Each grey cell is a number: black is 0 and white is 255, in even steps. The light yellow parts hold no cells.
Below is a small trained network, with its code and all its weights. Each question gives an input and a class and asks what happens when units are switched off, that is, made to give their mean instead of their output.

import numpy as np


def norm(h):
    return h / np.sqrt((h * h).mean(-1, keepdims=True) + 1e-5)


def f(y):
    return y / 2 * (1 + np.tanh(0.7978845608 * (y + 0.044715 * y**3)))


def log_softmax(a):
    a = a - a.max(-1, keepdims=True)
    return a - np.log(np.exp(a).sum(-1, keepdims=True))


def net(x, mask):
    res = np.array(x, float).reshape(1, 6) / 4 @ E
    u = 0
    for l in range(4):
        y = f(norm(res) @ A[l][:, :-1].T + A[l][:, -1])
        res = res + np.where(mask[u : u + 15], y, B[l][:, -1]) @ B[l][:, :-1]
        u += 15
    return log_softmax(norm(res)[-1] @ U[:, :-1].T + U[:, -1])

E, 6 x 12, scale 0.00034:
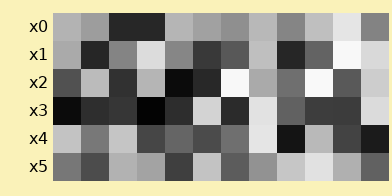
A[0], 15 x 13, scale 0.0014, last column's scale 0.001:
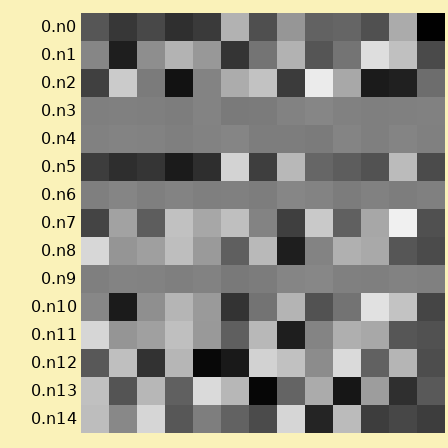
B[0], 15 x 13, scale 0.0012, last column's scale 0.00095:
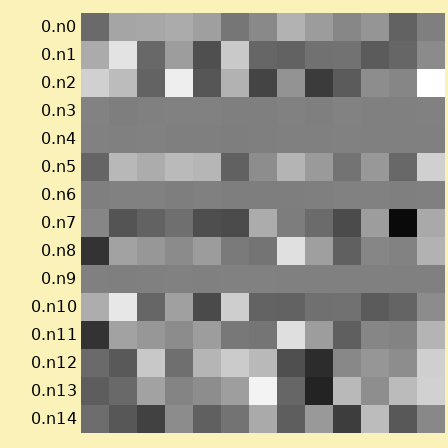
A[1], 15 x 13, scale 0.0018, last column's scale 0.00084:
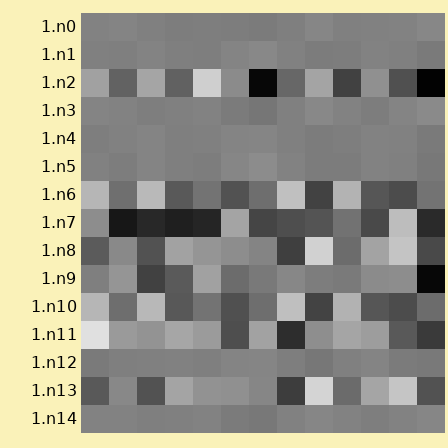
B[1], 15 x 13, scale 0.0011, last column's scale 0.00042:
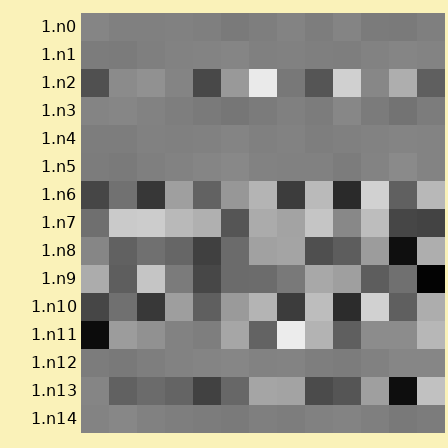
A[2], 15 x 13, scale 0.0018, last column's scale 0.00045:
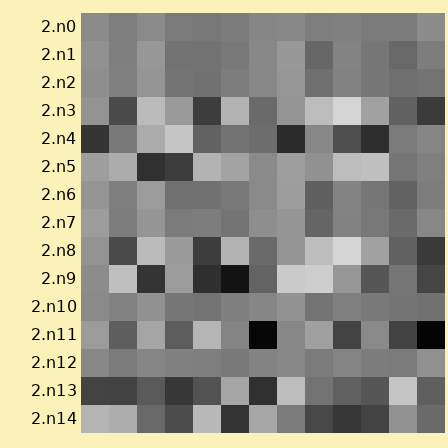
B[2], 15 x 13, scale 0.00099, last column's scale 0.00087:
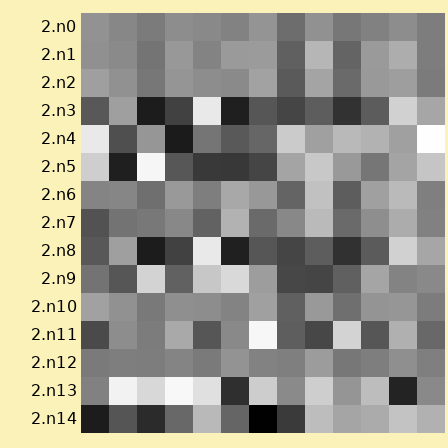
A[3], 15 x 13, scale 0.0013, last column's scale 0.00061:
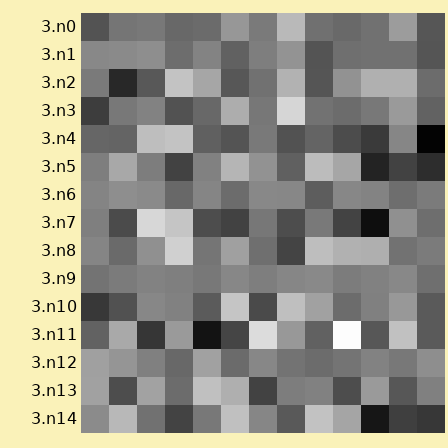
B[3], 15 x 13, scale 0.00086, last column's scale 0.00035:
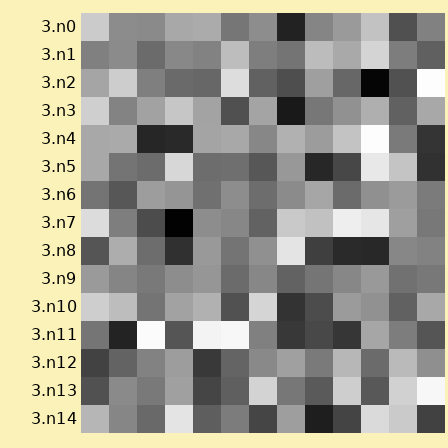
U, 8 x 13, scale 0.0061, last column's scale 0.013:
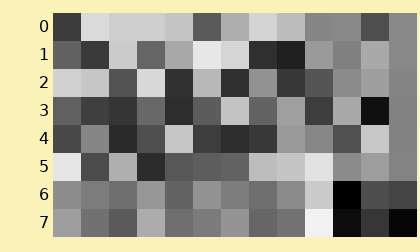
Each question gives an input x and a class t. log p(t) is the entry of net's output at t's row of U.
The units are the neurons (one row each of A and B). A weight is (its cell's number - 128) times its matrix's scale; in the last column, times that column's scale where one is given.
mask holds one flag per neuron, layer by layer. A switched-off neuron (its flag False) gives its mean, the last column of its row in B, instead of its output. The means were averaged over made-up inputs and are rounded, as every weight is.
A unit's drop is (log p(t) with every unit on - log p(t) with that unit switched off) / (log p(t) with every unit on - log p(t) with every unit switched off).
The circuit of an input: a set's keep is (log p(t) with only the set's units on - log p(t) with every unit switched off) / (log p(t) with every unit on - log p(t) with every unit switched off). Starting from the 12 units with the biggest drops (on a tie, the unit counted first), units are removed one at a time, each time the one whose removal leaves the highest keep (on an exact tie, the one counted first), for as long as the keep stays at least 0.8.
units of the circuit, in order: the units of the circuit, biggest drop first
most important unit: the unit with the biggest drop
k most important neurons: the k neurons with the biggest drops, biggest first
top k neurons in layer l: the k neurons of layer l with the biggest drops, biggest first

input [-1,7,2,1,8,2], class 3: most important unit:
0.n2
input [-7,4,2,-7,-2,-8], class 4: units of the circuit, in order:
2.n14, 2.n13, 0.n2
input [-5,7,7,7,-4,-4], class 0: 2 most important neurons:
2.n13, 0.n2
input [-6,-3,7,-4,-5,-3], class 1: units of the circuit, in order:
3.n11, 0.n12
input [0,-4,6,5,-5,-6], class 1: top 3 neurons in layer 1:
1.n11, 1.n8, 1.n13
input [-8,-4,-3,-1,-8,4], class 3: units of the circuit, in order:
1.n13, 0.n7
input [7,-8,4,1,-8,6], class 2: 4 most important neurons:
0.n2, 3.n14, 0.n14, 2.n4
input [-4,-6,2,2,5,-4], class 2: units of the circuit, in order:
0.n2, 3.n14
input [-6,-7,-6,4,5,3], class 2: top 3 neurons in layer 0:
0.n2, 0.n12, 0.n7
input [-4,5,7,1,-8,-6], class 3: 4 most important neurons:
0.n7, 0.n13, 1.n13, 1.n8
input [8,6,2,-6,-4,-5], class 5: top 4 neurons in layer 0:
0.n2, 0.n5, 0.n0, 0.n14
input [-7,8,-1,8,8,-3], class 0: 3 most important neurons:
2.n13, 0.n2, 0.n7
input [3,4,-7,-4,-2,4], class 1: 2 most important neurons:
0.n13, 0.n2
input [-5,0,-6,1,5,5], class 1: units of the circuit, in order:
0.n13
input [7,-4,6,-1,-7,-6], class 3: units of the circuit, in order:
1.n13, 1.n8
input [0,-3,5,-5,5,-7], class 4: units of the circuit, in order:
2.n14, 1.n2, 2.n13
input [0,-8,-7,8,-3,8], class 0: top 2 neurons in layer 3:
3.n11, 3.n2
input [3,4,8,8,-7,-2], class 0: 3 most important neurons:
2.n13, 0.n13, 1.n2
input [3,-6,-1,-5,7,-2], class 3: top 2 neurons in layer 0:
0.n10, 0.n1
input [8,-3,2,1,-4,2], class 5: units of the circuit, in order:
2.n5
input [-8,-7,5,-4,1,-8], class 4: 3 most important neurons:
2.n14, 2.n5, 0.n10
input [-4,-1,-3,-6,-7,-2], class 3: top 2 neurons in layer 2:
2.n13, 2.n5
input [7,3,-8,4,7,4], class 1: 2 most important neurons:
0.n13, 2.n4
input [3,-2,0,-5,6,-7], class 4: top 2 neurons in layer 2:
2.n14, 2.n13
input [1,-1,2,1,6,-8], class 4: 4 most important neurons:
2.n14, 0.n7, 1.n13, 1.n8
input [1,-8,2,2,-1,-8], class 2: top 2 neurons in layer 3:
3.n14, 3.n5
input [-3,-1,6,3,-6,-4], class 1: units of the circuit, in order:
0.n12
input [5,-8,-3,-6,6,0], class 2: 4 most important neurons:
0.n2, 3.n14, 2.n13, 0.n5
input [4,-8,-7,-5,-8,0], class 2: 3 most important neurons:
0.n2, 3.n14, 0.n12
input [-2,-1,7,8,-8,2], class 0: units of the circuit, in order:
2.n13, 0.n5
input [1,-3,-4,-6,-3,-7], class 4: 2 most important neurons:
2.n14, 0.n5
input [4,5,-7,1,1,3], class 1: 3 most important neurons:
0.n13, 0.n2, 2.n4
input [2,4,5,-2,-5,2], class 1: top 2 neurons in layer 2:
2.n13, 2.n4
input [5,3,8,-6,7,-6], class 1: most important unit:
3.n11
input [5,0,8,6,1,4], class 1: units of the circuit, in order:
3.n11, 0.n12
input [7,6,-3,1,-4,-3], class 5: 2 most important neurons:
2.n5, 0.n2
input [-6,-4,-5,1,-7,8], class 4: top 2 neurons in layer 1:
1.n6, 1.n10
